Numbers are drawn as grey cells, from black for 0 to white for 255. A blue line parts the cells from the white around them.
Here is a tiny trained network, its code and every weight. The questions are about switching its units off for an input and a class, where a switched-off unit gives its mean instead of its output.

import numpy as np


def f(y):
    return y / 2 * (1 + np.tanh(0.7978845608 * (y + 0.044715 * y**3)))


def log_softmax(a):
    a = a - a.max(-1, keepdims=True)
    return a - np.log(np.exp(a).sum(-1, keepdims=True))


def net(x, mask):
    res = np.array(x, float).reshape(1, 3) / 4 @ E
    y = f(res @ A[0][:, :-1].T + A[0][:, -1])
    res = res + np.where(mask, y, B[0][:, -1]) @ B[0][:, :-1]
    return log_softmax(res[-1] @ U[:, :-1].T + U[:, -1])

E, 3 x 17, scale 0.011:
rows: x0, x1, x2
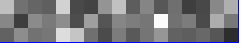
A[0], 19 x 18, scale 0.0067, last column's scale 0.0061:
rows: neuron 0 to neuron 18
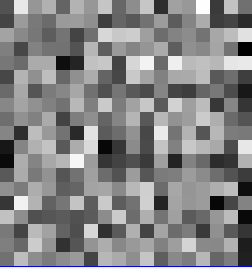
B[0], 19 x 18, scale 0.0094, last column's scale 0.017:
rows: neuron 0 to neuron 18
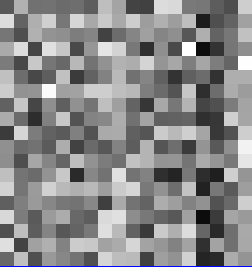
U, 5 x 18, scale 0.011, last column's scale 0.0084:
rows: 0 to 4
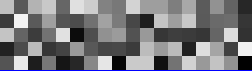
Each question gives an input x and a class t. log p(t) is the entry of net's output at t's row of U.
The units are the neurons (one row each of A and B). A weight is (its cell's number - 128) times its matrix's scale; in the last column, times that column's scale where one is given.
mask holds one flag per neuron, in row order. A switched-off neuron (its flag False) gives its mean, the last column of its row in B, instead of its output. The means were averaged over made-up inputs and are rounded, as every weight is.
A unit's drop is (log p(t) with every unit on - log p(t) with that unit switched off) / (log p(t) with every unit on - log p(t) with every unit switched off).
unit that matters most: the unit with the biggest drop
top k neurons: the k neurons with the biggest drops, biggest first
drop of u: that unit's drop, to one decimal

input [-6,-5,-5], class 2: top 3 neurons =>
[neuron 5; neuron 8; neuron 12]
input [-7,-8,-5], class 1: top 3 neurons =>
[neuron 0; neuron 7; neuron 14]
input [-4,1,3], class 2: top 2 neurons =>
[neuron 10; neuron 4]
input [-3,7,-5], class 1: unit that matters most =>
neuron 9
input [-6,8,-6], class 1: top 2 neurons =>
[neuron 9; neuron 16]
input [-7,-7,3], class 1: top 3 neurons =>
[neuron 0; neuron 14; neuron 7]
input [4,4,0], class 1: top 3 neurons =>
[neuron 10; neuron 4; neuron 11]
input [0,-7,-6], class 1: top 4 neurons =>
[neuron 0; neuron 7; neuron 11; neuron 18]
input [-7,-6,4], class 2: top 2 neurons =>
[neuron 5; neuron 10]
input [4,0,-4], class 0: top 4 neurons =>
[neuron 10; neuron 5; neuron 15; neuron 8]
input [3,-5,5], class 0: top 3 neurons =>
[neuron 9; neuron 11; neuron 16]
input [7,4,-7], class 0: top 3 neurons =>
[neuron 10; neuron 4; neuron 5]
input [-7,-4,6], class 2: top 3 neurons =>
[neuron 10; neuron 5; neuron 12]
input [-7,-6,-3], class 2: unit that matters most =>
neuron 5
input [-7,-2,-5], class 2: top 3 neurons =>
[neuron 5; neuron 10; neuron 8]
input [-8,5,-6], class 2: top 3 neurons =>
[neuron 10; neuron 8; neuron 5]
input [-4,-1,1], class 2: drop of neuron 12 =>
0.2
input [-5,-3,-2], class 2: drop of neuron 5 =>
0.1
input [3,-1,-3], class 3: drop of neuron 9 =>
0.0
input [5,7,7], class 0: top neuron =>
[neuron 0]
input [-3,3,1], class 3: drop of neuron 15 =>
0.1
